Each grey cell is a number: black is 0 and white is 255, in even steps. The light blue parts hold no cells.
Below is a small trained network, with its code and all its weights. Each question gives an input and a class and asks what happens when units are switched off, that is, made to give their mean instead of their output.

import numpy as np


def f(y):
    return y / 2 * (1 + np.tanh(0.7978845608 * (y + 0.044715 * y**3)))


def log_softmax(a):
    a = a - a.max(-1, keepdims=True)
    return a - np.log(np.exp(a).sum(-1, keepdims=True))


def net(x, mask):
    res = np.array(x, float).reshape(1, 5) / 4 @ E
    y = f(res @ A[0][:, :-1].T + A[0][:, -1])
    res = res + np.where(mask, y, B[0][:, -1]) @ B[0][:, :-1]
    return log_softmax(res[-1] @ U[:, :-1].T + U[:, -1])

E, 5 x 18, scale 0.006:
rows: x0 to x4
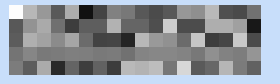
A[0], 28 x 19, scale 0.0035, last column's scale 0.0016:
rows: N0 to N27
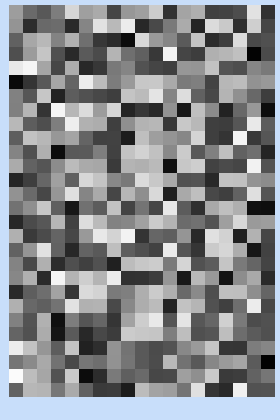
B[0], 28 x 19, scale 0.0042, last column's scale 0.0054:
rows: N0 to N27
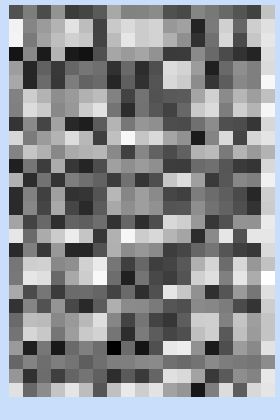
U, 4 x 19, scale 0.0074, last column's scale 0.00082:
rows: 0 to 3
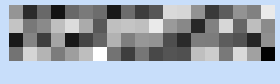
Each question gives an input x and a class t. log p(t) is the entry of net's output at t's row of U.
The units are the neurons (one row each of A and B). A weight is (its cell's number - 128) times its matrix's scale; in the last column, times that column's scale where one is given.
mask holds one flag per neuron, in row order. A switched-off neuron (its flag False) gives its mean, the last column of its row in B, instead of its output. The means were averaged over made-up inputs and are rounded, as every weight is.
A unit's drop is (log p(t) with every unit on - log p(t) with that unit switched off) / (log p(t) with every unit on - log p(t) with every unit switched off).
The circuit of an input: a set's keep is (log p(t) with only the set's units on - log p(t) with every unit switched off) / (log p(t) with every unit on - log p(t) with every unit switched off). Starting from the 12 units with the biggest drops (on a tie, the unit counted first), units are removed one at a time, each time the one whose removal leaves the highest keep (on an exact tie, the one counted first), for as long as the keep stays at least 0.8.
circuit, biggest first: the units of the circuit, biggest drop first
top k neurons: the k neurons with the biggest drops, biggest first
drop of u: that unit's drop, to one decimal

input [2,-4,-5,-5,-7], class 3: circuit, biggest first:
N19
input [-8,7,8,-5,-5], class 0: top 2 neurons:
N15, N12
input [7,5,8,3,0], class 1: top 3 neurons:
N27, N9, N2
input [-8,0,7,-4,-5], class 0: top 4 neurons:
N15, N5, N12, N20
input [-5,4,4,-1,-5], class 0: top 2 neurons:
N15, N12
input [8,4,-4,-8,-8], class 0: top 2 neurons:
N24, N4
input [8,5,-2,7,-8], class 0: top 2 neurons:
N24, N4
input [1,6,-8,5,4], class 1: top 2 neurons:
N16, N1
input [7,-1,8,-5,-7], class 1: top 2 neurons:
N27, N9
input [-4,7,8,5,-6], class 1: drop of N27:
0.3
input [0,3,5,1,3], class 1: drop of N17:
0.0
